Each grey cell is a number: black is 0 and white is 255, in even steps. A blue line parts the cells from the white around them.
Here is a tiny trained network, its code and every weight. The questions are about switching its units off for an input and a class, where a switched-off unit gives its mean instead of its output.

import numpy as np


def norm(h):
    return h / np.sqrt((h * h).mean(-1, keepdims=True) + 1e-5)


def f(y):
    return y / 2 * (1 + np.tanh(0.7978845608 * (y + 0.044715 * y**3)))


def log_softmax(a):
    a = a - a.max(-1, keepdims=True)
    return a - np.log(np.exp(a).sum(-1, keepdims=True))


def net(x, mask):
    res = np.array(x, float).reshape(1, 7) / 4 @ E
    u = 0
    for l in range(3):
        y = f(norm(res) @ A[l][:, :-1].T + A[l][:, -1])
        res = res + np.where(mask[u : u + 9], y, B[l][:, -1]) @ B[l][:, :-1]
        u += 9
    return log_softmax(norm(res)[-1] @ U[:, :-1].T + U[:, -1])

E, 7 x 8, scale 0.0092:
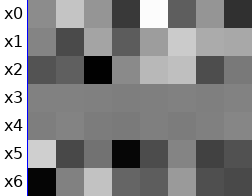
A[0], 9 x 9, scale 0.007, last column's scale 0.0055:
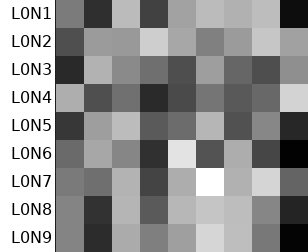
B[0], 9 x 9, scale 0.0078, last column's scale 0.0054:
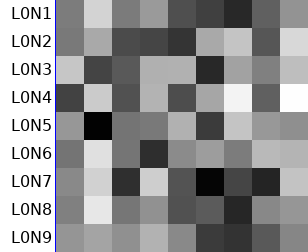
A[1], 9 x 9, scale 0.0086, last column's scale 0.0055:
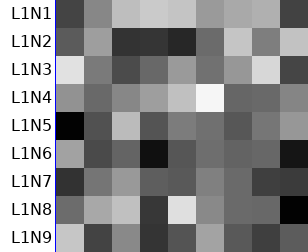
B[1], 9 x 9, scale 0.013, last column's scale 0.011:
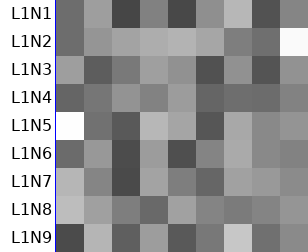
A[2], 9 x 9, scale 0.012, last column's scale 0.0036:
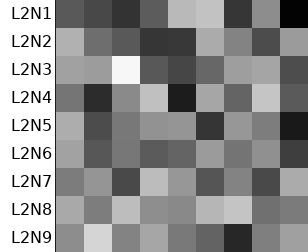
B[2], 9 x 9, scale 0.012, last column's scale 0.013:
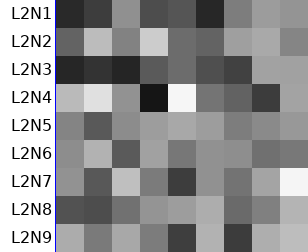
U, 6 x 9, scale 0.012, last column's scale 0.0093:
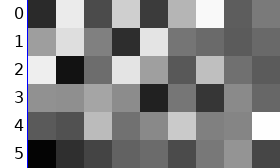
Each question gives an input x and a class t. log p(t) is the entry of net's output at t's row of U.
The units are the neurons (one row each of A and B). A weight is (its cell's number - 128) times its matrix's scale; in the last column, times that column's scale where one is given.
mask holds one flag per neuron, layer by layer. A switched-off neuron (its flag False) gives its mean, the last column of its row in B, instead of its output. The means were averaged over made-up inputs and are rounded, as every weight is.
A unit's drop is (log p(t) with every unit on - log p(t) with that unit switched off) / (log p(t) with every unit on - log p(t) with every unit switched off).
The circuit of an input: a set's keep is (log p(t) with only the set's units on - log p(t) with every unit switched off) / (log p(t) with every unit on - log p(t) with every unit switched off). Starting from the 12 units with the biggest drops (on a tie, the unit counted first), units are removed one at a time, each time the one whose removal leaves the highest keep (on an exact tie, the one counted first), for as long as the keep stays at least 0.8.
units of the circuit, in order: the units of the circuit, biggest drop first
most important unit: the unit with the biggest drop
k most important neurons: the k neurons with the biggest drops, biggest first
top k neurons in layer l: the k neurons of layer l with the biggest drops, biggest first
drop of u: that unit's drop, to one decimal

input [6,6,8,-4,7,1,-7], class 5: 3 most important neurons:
L2N1, L1N5, L0N3
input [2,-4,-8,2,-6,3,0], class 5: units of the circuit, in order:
L2N3
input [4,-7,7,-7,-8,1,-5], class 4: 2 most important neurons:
L2N7, L0N7
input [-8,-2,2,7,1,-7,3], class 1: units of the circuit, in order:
L2N4, L0N4
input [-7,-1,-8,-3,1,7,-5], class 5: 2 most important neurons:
L2N3, L0N2
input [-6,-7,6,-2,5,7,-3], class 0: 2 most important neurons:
L2N2, L0N7
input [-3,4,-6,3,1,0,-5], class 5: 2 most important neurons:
L2N3, L0N3
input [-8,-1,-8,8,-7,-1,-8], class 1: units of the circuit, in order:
L2N4, L2N7, L0N7
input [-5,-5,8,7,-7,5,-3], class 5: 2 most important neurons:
L2N1, L0N7
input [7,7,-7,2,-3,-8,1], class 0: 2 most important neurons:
L1N1, L2N4
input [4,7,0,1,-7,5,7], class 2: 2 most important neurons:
L1N5, L0N5
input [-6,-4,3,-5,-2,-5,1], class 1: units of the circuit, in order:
L2N4, L0N4, L0N7
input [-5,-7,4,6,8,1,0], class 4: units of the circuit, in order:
L0N7, L1N2
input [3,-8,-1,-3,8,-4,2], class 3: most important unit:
L0N4
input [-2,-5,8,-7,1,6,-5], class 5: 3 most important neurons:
L2N1, L0N2, L0N7
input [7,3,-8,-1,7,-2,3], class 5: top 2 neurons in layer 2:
L2N3, L2N4
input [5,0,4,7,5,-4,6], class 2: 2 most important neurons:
L1N5, L0N4
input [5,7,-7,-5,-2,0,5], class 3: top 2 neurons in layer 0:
L0N7, L0N8
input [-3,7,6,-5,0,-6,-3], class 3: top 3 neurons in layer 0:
L0N7, L0N4, L0N9
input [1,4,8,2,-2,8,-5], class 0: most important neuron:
L1N9
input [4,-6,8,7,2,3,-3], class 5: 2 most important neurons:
L2N1, L0N7
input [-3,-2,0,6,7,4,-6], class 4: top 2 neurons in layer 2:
L2N8, L2N7
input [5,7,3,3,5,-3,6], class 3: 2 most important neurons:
L0N7, L0N8
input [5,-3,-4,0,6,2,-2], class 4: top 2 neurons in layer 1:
L1N5, L1N7
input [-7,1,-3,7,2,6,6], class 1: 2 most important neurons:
L2N4, L0N2
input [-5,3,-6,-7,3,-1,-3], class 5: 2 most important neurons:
L2N3, L2N8
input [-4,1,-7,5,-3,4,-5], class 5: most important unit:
L2N3
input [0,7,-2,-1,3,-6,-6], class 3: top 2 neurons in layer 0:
L0N7, L0N4
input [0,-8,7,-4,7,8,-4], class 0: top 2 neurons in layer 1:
L1N9, L1N6
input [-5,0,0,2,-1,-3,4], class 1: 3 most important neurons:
L2N4, L0N4, L0N3
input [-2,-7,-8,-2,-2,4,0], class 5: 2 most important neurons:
L2N3, L0N7
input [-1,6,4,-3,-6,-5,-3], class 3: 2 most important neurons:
L0N7, L0N4
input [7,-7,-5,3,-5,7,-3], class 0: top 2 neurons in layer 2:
L2N4, L2N2
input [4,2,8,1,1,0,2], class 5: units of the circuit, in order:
L2N1
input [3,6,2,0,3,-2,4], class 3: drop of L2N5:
0.0
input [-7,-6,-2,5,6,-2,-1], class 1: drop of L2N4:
0.8
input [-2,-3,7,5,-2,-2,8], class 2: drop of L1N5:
0.7
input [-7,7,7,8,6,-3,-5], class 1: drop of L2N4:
1.3
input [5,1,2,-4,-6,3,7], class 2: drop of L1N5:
0.3
